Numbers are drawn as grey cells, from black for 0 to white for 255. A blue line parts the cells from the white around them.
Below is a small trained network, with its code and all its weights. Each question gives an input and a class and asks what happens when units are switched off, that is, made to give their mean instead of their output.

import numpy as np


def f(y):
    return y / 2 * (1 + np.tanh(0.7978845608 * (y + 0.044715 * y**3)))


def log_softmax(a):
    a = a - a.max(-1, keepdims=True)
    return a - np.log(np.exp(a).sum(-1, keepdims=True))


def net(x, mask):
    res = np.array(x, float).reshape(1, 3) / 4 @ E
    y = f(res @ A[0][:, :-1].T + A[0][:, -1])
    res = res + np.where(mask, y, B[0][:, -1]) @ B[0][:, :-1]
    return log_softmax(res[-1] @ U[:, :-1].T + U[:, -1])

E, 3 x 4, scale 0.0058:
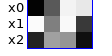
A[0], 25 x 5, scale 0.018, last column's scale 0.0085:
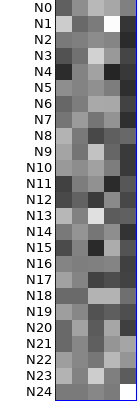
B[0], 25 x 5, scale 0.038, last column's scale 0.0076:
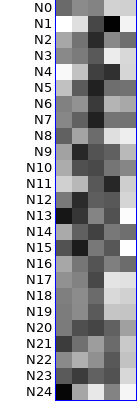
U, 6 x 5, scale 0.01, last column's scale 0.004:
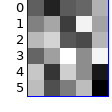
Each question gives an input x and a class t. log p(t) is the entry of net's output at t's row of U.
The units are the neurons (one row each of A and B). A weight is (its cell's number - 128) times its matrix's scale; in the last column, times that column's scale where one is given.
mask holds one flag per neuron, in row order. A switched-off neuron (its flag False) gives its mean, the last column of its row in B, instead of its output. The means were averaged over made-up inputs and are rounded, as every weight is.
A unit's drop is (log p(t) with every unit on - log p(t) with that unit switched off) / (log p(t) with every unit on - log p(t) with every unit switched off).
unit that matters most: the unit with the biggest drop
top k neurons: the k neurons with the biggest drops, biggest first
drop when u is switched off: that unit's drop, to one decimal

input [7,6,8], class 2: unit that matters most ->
N4
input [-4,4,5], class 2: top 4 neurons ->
[N15, N11, N4, N12]
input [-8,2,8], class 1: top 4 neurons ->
[N17, N8, N1, N19]
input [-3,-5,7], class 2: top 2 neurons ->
[N4, N11]
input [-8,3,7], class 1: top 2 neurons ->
[N17, N8]
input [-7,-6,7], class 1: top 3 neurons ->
[N17, N1, N8]
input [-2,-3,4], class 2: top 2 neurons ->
[N13, N11]
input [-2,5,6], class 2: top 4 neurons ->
[N4, N11, N15, N12]
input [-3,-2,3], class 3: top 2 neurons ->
[N1, N3]
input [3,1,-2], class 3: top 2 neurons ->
[N17, N8]
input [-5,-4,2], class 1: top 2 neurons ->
[N13, N17]
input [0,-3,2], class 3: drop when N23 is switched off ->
0.1
